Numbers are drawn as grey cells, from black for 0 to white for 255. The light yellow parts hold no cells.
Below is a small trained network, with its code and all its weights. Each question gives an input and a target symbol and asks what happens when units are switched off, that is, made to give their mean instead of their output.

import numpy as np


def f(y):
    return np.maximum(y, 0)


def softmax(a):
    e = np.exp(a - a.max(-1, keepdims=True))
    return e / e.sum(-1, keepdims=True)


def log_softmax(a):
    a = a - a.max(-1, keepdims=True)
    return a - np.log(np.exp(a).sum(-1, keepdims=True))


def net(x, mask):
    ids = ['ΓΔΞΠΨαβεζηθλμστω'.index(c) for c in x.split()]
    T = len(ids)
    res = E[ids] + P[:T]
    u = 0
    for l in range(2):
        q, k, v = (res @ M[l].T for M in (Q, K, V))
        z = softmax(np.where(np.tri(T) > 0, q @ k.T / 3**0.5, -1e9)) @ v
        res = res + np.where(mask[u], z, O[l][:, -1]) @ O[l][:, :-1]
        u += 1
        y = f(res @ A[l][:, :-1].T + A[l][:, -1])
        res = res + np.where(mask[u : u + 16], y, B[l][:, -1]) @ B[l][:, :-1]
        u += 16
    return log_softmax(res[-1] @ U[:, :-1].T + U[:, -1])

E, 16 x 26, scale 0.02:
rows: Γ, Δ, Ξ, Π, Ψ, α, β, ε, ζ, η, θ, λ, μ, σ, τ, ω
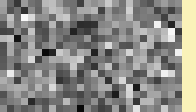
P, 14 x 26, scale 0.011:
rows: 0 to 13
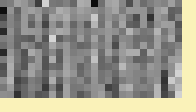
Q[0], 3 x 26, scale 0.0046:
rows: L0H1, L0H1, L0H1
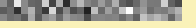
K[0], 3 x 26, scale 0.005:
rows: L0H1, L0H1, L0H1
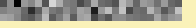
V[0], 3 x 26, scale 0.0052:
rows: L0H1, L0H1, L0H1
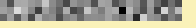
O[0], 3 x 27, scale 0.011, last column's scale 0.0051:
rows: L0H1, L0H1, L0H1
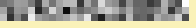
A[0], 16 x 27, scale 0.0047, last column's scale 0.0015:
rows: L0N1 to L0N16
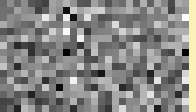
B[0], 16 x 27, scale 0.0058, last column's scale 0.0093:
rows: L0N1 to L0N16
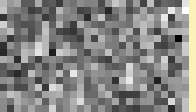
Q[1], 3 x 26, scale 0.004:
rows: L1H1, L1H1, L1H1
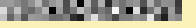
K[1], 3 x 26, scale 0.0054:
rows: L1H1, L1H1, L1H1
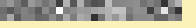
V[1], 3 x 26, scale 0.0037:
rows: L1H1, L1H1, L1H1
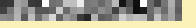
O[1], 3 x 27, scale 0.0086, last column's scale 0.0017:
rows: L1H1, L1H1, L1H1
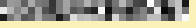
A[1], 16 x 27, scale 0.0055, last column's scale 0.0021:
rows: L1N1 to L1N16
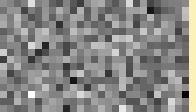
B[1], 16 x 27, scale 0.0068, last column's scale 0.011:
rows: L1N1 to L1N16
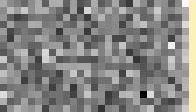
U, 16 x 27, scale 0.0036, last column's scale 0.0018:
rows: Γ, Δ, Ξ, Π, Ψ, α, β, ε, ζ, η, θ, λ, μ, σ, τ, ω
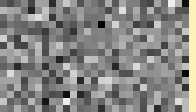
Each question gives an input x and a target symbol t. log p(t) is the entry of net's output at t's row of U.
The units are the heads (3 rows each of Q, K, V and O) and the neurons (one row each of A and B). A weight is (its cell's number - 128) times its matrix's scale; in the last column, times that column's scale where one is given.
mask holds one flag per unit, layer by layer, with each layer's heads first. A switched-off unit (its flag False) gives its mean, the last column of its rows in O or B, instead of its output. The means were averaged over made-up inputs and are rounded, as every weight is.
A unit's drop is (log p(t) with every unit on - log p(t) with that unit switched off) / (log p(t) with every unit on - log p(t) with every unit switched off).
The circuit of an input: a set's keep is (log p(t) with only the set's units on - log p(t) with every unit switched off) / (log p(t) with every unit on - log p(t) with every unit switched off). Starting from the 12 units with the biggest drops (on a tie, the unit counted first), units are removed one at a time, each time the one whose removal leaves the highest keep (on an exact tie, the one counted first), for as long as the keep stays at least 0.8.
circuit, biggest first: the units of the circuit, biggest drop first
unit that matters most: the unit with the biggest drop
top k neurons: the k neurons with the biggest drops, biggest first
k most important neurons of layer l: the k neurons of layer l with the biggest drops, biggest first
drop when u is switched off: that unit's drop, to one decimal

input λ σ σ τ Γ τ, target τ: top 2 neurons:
L0N14; L1N3
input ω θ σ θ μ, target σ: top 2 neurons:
L0N8; L0N2
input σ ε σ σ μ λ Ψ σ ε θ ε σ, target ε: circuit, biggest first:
L1H1; L0N1; L0N11
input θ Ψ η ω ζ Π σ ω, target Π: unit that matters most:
L1H1
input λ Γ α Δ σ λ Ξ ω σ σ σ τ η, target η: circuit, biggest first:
L0H1; L0N12
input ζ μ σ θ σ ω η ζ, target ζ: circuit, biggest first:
L0N5; L1N2; L0H1
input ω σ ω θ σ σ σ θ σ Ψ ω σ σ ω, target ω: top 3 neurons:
L0N15; L0N1; L0N7
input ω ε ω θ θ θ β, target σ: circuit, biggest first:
L0H1; L1N15
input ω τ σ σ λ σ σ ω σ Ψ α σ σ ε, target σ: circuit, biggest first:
L1H1; L0H1
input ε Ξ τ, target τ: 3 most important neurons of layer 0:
L0N14; L0N16; L0N15
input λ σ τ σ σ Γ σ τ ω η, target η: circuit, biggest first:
L0H1; L0N12; L1N9
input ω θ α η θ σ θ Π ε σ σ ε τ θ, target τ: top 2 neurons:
L0N15; L0N14
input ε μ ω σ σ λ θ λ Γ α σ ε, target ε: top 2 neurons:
L0N5; L0N11
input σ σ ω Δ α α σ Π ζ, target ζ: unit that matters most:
L0N5
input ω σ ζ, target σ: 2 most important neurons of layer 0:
L0N8; L0N2
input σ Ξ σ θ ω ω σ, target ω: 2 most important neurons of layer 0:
L0N7; L0N15
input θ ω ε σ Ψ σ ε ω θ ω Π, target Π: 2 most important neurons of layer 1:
L1N7; L1N3
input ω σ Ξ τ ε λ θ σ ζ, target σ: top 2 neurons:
L0N8; L1N15
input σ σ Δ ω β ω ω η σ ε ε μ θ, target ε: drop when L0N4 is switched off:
0.0
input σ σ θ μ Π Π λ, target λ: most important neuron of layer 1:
L1N11
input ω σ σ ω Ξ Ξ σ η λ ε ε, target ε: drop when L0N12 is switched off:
0.1
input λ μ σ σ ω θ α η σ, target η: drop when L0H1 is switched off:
0.8
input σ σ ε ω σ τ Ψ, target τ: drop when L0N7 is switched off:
-0.1
